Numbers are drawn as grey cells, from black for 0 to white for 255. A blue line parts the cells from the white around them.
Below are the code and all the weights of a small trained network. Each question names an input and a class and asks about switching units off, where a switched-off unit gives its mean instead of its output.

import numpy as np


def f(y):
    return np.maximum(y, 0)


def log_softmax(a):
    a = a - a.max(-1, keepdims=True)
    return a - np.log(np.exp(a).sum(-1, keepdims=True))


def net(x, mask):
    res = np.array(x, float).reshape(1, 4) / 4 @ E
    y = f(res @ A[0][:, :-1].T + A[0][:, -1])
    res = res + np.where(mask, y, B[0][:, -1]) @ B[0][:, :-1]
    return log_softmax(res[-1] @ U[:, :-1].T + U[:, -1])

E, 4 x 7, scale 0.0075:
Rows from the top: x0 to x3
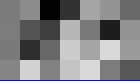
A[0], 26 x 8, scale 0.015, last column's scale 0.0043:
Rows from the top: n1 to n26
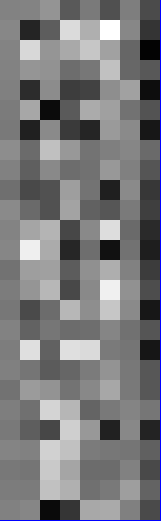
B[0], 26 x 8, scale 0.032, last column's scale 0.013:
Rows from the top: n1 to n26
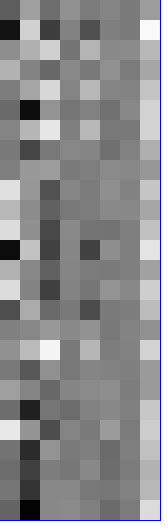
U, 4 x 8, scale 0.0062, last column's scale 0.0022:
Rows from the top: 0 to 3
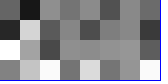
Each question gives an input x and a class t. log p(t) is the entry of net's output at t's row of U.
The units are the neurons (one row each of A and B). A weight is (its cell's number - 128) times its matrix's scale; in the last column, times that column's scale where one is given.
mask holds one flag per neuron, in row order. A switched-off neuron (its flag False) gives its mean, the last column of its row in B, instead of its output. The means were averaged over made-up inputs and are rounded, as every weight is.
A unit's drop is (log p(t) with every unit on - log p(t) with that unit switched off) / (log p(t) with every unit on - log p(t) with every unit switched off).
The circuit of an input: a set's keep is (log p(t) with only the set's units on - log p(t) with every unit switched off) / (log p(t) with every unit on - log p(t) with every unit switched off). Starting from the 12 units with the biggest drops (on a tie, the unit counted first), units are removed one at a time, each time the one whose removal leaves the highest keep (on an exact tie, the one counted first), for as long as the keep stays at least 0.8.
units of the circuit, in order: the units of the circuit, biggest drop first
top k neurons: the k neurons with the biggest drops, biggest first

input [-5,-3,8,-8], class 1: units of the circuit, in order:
[n2]
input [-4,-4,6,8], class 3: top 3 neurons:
[n18 n3 n13]
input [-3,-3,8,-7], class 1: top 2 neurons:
[n2 n16]
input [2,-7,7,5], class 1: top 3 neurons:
[n2 n16 n22]
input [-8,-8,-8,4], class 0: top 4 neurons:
[n23 n2 n21 n24]
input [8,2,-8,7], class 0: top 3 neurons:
[n6 n26 n2]
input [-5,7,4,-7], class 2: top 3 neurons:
[n10 n22 n18]
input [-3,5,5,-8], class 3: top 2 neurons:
[n7 n5]
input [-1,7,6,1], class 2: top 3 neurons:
[n22 n13 n10]
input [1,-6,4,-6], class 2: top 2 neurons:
[n15 n12]
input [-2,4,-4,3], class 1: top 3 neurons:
[n13 n15 n12]
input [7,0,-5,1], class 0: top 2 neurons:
[n26 n6]
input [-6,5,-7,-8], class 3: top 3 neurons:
[n7 n5 n2]
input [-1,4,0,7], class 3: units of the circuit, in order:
[n18]
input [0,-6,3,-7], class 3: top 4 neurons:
[n7 n5 n22 n10]
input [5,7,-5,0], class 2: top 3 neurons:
[n10 n22 n2]
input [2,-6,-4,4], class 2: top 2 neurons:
[n2 n12]
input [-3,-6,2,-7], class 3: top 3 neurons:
[n7 n5 n22]
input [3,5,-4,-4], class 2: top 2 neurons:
[n2 n10]
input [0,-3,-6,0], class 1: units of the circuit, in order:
[n13]
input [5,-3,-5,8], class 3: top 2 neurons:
[n18 n3]
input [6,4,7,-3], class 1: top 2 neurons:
[n2 n16]
